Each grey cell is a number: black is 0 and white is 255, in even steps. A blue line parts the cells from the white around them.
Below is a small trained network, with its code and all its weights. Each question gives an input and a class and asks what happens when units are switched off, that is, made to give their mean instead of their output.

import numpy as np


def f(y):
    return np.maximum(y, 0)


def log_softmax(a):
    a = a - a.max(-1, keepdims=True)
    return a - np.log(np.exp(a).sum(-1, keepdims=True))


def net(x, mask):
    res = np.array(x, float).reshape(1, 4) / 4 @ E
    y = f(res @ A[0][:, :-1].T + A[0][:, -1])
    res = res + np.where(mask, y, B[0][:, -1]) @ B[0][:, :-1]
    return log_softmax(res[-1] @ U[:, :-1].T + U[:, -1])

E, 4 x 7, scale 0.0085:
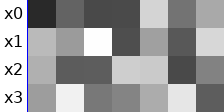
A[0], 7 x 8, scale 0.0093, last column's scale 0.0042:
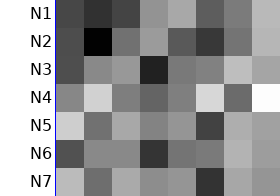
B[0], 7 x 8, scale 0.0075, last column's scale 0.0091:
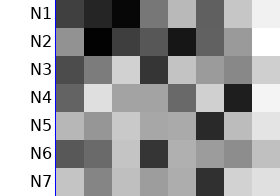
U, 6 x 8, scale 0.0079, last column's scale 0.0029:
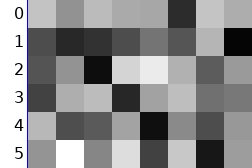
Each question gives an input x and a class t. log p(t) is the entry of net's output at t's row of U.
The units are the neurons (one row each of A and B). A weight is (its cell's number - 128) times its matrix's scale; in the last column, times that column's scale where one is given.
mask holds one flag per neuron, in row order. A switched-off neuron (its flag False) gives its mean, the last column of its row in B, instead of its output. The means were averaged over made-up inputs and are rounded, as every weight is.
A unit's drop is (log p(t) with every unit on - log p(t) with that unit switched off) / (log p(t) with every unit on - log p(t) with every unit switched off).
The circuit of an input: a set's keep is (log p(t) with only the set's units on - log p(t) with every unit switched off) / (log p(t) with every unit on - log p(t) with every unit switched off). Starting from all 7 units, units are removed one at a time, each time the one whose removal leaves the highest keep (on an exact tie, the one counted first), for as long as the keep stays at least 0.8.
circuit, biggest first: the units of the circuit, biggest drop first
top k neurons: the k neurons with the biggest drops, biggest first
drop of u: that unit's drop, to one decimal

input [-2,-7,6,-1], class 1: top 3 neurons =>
[N1 N2 N4]
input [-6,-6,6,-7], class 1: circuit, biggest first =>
[N1]
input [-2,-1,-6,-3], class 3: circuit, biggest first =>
[N1 N3 N6]
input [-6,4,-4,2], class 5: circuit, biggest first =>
[N4 N1]
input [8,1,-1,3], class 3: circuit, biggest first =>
[N3 N2]
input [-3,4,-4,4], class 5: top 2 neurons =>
[N4 N1]
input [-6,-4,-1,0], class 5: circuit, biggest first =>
[N2 N1]
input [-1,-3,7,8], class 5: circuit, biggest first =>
[N1 N4]
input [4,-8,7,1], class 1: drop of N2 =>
0.2
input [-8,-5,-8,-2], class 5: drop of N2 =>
0.1
